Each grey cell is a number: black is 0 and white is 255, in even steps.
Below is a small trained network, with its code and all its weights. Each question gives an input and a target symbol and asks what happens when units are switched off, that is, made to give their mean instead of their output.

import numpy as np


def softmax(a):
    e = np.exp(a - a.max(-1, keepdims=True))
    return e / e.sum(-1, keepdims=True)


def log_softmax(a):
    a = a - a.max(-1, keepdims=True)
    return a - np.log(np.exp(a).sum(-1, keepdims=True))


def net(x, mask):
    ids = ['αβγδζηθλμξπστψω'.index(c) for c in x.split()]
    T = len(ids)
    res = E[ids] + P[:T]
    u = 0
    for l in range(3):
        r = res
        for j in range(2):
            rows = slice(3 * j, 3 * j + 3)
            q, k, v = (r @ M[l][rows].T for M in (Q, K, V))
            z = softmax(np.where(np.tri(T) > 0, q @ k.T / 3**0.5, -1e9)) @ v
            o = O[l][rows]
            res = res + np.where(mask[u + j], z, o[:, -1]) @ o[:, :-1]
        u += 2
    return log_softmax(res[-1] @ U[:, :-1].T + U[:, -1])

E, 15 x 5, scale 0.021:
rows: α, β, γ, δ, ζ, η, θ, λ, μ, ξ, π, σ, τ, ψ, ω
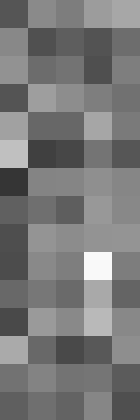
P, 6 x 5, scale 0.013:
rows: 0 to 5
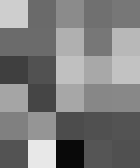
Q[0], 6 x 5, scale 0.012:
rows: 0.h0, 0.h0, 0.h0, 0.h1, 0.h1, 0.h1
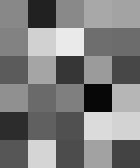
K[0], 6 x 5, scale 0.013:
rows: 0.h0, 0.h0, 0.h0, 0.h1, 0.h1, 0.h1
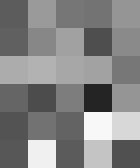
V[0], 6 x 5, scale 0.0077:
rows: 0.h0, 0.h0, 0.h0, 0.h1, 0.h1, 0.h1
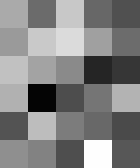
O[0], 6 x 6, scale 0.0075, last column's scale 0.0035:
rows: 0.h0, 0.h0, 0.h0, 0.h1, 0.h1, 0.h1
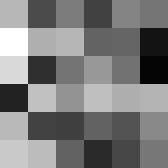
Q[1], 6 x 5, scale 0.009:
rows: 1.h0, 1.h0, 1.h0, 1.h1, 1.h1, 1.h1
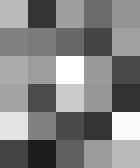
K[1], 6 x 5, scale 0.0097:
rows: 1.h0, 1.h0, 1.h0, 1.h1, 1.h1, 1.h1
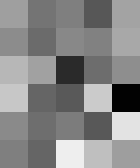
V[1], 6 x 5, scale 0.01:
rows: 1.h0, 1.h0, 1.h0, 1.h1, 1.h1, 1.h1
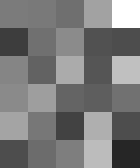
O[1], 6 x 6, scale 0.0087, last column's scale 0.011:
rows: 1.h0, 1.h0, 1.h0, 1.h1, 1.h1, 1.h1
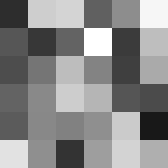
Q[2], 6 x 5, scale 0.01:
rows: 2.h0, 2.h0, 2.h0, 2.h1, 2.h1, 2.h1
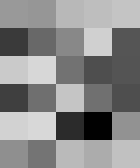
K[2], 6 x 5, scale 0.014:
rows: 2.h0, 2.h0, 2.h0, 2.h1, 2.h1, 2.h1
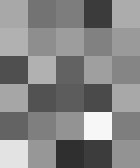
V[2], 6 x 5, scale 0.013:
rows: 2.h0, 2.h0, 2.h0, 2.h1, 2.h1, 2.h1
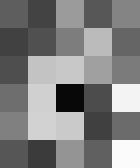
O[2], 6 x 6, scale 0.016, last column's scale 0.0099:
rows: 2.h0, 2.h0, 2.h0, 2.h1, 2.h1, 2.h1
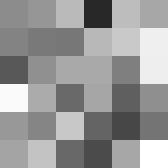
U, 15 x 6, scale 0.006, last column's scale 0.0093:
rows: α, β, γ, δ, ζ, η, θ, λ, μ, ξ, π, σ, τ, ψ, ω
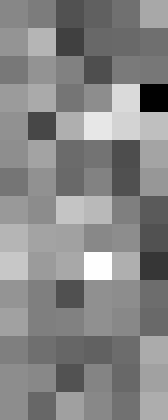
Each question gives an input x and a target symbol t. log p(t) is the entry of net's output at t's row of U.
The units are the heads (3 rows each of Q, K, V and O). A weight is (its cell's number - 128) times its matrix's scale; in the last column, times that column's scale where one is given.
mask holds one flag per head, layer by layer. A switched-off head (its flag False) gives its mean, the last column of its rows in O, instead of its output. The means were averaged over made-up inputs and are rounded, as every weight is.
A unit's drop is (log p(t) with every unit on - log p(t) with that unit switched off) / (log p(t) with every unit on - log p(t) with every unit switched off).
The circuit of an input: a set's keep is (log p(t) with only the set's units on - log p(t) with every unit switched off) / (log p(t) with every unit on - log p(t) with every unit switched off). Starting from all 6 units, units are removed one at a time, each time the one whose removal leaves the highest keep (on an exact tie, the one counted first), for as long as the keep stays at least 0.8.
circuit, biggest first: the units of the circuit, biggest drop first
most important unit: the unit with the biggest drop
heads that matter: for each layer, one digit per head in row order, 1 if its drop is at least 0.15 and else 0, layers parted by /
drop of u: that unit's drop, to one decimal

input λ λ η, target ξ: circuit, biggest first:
2.h1, 0.h1, 1.h0
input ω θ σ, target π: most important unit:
1.h0
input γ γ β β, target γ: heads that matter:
10 / 11 / 11
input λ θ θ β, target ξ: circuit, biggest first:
0.h1, 2.h1, 1.h0
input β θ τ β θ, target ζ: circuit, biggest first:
2.h0, 0.h1
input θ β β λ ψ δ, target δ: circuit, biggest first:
2.h0, 2.h1, 0.h1
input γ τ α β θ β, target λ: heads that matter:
10 / 10 / 11
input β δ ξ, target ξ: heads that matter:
11 / 11 / 01
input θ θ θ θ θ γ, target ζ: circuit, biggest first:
2.h0, 1.h0
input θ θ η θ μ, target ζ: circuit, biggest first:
2.h0, 2.h1
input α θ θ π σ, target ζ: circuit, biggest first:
2.h0, 0.h1, 1.h0
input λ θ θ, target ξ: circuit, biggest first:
2.h1, 1.h0, 1.h1
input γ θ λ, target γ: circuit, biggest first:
0.h0, 2.h1, 2.h0, 1.h1
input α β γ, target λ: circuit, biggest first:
1.h0, 0.h1, 2.h1, 2.h0
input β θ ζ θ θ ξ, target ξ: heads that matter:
11 / 01 / 10
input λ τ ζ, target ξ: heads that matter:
01 / 10 / 01
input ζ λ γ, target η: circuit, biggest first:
1.h0, 2.h0, 2.h1, 0.h1
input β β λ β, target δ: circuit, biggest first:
0.h0, 2.h1, 1.h1, 2.h0
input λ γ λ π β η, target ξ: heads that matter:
10 / 00 / 11
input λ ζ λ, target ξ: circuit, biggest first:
2.h1, 1.h0, 0.h1
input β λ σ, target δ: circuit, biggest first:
0.h0, 1.h1, 2.h0
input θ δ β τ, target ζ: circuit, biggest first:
2.h1, 0.h1
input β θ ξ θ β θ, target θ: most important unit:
0.h1
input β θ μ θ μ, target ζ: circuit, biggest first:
1.h0, 2.h1
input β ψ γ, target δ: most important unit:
0.h0
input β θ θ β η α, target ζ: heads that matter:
11 / 10 / 10
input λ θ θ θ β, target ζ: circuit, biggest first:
2.h0
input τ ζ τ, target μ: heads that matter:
11 / 10 / 01
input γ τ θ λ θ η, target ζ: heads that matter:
10 / 10 / 10
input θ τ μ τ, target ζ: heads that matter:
01 / 00 / 01
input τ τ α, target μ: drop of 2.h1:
0.6
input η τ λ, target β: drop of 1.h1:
0.2
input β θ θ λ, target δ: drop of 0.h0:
0.9
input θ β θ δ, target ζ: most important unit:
2.h1
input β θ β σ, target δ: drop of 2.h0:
0.2
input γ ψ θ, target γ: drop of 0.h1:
0.0
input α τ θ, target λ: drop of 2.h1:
0.5
